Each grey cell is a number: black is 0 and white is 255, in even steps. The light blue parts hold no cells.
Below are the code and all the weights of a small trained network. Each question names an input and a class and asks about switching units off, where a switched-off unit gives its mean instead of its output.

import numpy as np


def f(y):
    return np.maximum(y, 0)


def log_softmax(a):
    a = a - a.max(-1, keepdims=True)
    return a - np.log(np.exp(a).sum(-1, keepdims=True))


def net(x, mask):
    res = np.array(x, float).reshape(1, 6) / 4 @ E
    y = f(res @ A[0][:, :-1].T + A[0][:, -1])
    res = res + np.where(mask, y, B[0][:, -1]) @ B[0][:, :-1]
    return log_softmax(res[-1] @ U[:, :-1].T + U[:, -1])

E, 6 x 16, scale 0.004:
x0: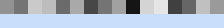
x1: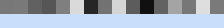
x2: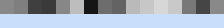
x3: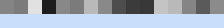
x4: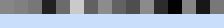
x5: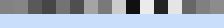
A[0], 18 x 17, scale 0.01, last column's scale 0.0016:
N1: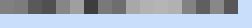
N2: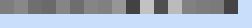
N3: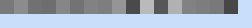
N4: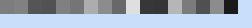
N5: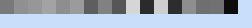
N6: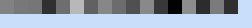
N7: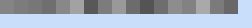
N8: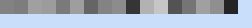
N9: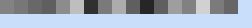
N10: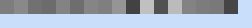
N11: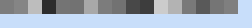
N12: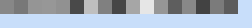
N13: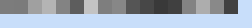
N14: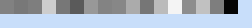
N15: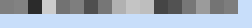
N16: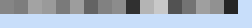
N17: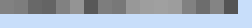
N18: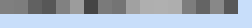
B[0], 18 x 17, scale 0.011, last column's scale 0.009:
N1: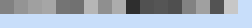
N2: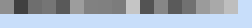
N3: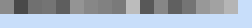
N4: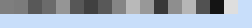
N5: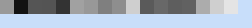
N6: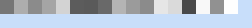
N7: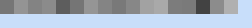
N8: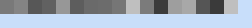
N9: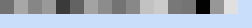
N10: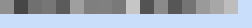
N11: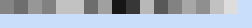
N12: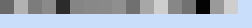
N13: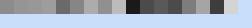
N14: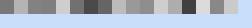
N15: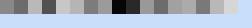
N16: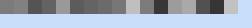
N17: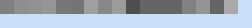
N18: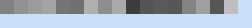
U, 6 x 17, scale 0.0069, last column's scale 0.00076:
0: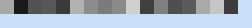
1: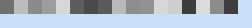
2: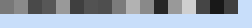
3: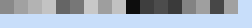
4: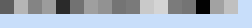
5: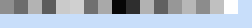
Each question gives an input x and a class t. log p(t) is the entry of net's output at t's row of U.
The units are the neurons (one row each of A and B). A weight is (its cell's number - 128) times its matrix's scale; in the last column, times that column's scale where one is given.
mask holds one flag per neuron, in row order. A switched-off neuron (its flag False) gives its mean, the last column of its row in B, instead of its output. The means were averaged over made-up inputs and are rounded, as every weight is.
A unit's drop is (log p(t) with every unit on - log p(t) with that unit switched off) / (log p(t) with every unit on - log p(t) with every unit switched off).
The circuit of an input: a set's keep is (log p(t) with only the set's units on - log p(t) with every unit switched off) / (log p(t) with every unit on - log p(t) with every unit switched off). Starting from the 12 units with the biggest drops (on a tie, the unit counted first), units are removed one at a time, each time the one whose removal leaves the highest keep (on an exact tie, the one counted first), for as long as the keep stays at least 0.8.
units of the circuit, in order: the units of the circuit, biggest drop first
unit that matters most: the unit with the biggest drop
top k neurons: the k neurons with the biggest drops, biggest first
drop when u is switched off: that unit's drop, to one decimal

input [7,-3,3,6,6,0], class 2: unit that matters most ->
N16
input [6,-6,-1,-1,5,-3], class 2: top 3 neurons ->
N16; N8; N9
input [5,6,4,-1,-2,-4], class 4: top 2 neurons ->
N9; N4
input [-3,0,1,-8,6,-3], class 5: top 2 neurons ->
N15; N14
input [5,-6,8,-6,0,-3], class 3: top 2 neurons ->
N1; N18
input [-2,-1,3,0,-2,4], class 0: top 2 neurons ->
N6; N13
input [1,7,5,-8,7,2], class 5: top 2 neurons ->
N15; N14
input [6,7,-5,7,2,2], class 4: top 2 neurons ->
N9; N15
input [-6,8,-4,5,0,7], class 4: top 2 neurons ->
N9; N5
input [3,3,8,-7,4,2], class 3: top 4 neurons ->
N1; N18; N11; N17
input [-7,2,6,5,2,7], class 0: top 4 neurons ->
N2; N10; N3; N16
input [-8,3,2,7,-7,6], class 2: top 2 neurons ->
N4; N6
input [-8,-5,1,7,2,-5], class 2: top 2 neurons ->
N4; N15
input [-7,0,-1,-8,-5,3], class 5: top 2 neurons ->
N15; N6
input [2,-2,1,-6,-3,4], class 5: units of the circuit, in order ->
N15
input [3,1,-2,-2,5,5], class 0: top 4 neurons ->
N14; N2; N10; N3
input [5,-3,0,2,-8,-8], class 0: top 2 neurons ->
N5; N6
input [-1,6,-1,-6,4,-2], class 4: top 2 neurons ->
N9; N11
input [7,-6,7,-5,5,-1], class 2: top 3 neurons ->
N16; N8; N13
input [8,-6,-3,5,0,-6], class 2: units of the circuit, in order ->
N16
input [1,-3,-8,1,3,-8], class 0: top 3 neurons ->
N5; N1; N18
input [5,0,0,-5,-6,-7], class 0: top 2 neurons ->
N5; N6
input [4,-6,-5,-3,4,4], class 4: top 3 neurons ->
N12; N5; N1
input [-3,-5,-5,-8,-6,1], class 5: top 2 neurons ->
N15; N6
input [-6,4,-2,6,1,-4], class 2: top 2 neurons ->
N4; N15
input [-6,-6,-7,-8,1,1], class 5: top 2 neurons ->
N15; N1
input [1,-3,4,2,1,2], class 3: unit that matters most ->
N9
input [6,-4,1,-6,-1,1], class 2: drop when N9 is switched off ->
0.1
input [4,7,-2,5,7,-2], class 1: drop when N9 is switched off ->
-0.1
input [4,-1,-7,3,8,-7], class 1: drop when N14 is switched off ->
-0.1
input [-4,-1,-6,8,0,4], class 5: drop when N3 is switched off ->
0.0
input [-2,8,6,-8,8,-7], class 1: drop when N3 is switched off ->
0.1
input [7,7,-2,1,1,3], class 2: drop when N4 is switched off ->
-0.1
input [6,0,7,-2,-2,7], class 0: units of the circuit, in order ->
N2
